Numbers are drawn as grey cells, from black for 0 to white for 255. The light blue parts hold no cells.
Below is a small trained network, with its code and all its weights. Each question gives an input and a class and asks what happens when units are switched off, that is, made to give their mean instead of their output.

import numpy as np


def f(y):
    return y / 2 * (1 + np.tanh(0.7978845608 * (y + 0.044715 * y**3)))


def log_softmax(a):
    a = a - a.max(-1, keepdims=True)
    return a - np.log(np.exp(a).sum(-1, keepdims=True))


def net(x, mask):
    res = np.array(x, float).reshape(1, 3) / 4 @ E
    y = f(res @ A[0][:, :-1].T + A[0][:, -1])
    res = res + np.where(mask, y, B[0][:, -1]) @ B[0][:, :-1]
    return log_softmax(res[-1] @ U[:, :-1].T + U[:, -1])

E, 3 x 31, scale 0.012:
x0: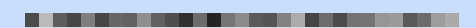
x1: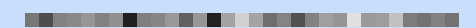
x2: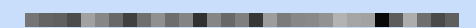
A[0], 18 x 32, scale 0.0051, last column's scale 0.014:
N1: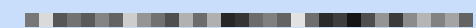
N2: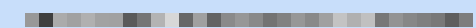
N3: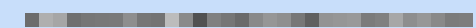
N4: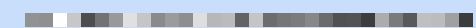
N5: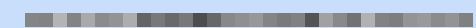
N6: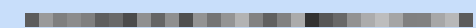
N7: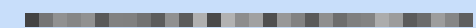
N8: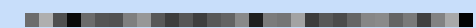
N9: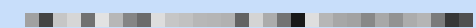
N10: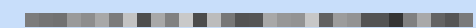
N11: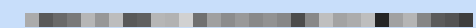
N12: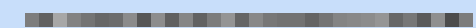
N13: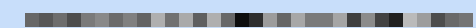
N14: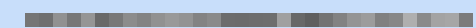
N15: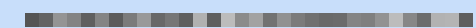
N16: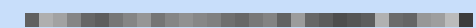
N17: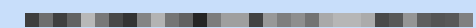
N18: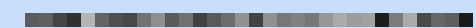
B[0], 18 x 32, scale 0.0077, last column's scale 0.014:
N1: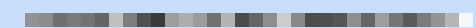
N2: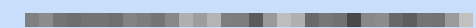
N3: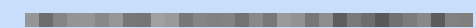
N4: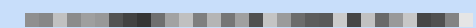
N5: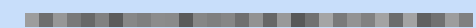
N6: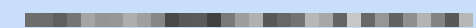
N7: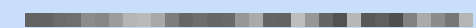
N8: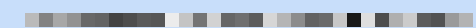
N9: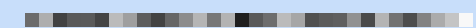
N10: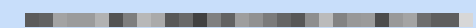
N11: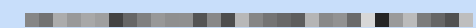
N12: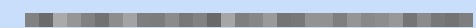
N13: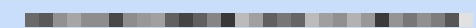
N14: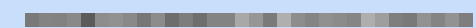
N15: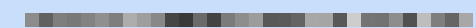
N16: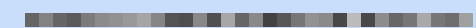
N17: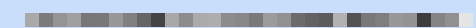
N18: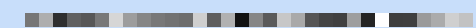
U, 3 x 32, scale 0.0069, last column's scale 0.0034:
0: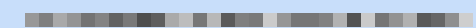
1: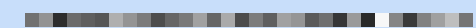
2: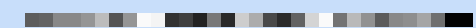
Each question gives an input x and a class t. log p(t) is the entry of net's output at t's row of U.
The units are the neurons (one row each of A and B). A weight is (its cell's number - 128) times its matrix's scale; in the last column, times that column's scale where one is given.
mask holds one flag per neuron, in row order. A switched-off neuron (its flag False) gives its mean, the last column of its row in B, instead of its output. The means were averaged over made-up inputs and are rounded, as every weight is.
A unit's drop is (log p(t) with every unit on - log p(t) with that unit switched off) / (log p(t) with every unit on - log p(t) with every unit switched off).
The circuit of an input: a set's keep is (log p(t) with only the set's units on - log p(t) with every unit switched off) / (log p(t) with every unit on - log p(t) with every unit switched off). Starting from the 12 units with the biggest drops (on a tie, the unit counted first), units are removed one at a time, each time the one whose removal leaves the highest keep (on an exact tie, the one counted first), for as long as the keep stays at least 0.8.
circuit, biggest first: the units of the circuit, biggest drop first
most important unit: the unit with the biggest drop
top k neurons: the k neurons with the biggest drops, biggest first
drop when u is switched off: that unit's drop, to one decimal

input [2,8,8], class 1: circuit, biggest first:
[N18]
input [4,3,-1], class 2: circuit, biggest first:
[N9 N1]
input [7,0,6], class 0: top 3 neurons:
[N8 N9 N17]
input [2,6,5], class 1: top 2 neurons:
[N18 N4]
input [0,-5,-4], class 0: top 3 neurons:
[N4 N9 N18]
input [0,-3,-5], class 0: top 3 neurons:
[N4 N9 N18]
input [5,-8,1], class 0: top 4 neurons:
[N8 N9 N18 N13]
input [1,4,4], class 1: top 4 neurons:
[N18 N4 N8 N10]
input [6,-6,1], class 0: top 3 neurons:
[N8 N9 N18]
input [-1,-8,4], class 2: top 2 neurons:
[N13 N10]
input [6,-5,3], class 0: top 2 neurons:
[N8 N9]
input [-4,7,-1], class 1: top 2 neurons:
[N9 N4]
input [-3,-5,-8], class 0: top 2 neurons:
[N4 N18]
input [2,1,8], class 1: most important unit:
N18
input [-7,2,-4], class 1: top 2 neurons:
[N9 N8]
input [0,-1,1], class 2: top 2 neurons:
[N9 N4]
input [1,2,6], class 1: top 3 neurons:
[N18 N4 N8]
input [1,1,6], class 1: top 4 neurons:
[N18 N4 N8 N10]
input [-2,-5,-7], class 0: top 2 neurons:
[N4 N18]
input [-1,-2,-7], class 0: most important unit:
N4
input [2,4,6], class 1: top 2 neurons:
[N18 N4]
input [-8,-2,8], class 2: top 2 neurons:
[N13 N10]
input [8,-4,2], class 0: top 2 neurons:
[N8 N9]
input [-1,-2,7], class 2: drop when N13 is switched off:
0.1
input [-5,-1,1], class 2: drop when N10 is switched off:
0.1
